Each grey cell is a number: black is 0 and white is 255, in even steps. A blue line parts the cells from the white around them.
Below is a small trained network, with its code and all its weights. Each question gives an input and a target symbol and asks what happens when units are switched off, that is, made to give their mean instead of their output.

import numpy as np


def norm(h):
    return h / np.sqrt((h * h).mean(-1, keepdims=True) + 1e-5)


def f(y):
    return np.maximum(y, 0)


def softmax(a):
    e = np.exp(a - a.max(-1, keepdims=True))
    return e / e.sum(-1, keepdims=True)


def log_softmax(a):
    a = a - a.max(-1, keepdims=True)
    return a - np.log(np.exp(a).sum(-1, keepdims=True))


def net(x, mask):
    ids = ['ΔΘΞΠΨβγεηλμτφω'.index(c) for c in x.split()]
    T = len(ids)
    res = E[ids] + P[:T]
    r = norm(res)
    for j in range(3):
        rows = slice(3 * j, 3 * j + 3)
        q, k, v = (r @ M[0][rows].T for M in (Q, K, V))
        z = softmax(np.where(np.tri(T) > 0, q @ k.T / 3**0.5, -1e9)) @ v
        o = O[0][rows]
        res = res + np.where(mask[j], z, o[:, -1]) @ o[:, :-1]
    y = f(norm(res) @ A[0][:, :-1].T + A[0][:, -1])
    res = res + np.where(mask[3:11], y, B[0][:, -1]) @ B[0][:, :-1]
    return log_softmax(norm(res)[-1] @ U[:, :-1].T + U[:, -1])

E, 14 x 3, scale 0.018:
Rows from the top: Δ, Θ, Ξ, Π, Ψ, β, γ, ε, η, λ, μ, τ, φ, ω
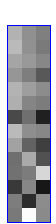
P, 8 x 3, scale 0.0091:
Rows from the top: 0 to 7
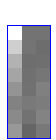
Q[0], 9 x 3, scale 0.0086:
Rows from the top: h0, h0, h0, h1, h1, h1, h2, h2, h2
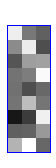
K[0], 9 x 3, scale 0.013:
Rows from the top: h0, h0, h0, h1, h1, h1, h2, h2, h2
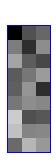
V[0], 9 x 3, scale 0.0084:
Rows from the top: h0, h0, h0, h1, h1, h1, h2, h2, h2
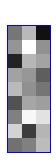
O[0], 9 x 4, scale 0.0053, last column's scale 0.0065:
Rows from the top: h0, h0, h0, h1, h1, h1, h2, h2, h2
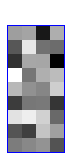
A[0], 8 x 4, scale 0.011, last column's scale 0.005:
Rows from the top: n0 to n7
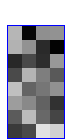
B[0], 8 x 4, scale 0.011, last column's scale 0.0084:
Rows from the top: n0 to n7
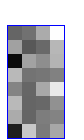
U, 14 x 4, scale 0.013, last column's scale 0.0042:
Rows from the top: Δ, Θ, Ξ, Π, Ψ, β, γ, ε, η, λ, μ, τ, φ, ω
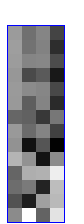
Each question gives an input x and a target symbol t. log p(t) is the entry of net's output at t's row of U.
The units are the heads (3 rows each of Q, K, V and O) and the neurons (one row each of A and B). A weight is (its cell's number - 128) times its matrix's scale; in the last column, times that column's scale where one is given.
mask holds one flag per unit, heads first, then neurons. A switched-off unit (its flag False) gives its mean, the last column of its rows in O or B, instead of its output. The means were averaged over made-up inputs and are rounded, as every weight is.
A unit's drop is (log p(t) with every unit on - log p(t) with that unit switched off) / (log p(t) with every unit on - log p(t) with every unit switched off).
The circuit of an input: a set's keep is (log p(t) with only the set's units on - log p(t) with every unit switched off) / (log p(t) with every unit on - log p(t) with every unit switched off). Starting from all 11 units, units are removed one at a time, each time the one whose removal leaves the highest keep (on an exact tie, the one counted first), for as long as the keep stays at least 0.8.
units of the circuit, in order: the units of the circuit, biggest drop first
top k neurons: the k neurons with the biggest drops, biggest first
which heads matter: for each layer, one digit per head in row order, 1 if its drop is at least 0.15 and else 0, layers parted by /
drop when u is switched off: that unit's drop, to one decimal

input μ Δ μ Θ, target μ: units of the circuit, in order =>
[h0; h2]
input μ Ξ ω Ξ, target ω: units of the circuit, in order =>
[h2]
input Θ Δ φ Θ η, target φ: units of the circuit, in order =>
[h2; n0]
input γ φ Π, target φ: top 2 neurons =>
[n0; n2]
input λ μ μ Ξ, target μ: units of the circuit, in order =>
[h0; n7; h1]
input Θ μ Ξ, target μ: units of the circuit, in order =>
[h0; h2]
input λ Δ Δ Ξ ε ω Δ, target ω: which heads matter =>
101
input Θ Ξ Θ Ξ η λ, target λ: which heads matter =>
000
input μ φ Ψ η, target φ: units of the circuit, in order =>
[h0; n0]
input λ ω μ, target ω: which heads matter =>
100
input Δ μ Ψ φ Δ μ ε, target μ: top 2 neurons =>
[n7; n1]
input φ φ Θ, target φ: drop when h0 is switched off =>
0.2
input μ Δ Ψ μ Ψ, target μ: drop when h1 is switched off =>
0.1
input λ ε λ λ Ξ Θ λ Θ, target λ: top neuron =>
[n0]
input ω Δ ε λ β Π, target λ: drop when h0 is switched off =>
0.4
